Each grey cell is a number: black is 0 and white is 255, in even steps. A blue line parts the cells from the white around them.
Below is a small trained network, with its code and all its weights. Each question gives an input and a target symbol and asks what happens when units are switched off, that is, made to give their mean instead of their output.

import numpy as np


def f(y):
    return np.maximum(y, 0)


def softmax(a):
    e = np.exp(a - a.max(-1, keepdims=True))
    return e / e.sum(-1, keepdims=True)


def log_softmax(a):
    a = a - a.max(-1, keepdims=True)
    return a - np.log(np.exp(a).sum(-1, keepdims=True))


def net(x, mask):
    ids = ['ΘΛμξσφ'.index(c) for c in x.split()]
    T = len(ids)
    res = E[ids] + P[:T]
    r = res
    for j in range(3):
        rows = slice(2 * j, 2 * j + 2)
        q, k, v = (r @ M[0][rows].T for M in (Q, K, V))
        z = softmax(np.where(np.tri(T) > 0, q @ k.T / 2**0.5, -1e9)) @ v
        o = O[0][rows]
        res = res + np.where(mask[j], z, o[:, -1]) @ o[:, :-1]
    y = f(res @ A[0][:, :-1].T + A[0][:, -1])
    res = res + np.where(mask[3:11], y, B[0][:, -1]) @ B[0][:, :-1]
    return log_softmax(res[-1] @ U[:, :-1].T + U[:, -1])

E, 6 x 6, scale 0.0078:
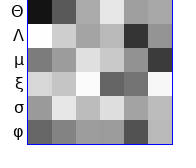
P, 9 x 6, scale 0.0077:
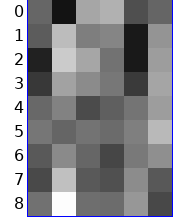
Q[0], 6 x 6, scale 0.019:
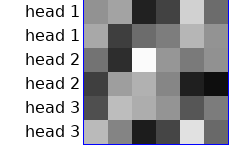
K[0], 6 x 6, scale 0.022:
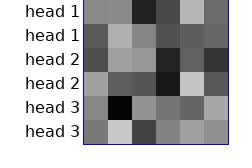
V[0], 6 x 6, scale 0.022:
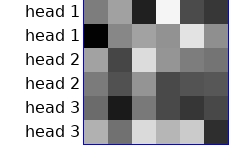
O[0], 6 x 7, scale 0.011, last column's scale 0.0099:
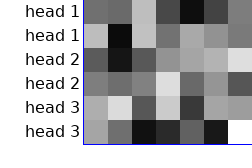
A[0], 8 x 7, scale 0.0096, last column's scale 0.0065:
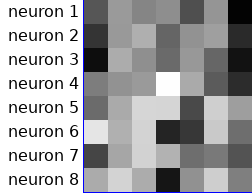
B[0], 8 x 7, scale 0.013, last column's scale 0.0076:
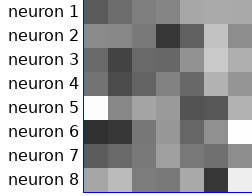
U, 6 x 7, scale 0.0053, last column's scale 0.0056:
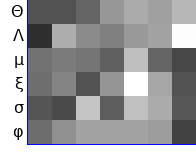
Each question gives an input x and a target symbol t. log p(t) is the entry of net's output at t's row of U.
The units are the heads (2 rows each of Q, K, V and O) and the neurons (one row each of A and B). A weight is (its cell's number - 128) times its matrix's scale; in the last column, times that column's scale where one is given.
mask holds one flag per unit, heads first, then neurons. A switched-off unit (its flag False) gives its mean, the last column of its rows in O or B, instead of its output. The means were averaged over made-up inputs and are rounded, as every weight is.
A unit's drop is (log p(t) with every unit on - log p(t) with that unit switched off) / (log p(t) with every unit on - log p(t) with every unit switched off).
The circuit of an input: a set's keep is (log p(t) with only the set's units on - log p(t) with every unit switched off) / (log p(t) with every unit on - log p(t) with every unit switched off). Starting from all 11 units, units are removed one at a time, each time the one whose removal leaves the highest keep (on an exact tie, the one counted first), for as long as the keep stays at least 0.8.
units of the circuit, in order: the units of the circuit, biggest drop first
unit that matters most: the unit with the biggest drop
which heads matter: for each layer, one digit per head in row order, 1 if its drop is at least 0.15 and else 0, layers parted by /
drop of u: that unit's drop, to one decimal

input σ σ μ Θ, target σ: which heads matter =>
101
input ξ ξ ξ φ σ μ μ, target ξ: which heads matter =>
100
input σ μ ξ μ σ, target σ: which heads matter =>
101
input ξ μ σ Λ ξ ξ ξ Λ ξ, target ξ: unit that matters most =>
head 1
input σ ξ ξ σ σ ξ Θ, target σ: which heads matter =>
001
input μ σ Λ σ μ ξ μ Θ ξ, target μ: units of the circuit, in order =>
head 3; head 2
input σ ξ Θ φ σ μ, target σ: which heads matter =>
101
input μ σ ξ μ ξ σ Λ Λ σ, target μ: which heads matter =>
011
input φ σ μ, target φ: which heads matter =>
001
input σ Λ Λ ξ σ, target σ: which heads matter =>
001
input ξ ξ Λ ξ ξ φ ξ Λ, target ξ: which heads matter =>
100
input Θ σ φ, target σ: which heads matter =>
100
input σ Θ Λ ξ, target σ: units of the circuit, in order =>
head 1; head 3
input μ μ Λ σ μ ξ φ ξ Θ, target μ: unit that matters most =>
head 3
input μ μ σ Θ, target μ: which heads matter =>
101
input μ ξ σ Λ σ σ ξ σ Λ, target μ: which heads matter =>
011
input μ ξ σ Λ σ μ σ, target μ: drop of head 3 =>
0.5
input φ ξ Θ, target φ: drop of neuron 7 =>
0.0
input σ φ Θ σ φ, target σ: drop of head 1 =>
0.4
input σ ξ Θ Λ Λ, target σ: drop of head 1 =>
0.1
